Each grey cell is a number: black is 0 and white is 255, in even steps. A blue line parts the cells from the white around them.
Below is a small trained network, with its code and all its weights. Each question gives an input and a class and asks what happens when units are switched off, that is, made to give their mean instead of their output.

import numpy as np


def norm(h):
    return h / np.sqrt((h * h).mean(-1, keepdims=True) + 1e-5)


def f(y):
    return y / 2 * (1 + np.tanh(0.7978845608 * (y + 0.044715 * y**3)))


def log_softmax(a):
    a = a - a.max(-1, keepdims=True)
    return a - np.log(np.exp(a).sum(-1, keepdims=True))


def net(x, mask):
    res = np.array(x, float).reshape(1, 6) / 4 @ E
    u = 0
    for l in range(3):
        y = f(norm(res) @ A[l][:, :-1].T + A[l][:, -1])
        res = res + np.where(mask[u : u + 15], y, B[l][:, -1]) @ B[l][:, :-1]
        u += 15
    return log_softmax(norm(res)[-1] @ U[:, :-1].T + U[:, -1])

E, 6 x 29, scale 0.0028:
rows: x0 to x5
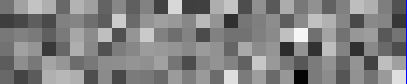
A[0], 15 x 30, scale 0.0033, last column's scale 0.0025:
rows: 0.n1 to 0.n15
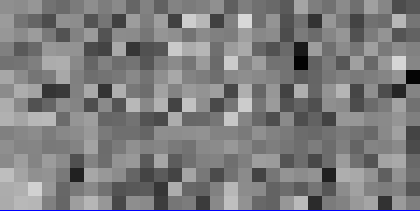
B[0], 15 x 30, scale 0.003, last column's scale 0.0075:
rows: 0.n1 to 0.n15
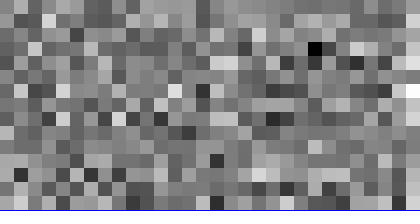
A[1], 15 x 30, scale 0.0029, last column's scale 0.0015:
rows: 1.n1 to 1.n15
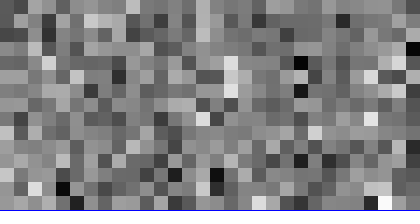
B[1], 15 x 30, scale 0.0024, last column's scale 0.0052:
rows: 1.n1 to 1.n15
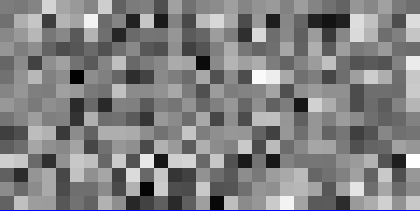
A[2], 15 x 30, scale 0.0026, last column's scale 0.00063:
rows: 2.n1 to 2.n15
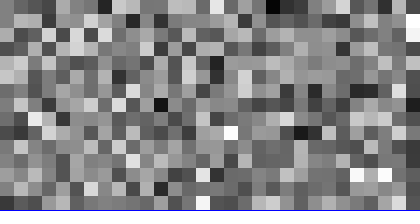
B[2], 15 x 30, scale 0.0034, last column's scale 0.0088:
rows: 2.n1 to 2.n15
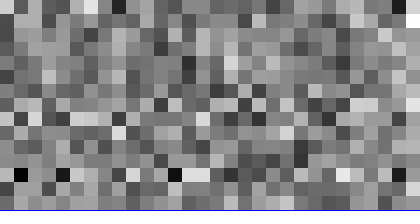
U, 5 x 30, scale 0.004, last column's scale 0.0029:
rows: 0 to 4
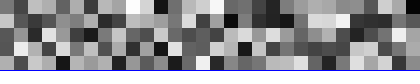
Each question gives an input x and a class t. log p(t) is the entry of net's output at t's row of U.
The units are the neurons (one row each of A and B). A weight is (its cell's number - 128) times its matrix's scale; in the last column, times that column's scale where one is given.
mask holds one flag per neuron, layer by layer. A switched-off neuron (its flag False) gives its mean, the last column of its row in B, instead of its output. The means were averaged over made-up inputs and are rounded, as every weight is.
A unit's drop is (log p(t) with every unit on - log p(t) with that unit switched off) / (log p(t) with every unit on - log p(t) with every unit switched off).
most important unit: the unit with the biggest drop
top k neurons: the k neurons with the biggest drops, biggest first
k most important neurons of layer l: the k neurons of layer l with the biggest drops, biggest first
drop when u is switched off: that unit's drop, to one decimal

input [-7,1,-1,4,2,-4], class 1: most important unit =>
0.n7
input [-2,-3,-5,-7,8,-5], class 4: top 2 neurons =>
(1.n15 0.n7)
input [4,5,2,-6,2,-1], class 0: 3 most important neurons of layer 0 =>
(0.n9 0.n7 0.n15)
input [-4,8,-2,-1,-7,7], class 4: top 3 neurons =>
(0.n4 0.n7 0.n9)
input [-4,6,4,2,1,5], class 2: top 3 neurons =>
(0.n7 1.n12 0.n9)
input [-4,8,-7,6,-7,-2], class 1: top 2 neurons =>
(0.n2 0.n9)
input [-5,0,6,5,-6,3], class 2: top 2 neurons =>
(1.n12 0.n9)
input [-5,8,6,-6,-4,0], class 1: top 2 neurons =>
(0.n15 1.n15)
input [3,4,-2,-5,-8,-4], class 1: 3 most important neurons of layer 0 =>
(0.n13 0.n9 0.n15)
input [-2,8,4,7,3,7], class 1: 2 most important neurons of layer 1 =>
(1.n15 1.n6)
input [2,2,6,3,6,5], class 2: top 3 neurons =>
(0.n9 0.n7 1.n12)
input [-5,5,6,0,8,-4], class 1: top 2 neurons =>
(0.n15 1.n6)
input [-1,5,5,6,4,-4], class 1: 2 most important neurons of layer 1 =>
(1.n12 1.n15)
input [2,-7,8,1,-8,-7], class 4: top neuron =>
(0.n15)
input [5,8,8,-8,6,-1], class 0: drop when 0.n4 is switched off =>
0.2
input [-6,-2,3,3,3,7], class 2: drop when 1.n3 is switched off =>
0.0
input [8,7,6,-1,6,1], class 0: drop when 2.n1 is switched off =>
0.1
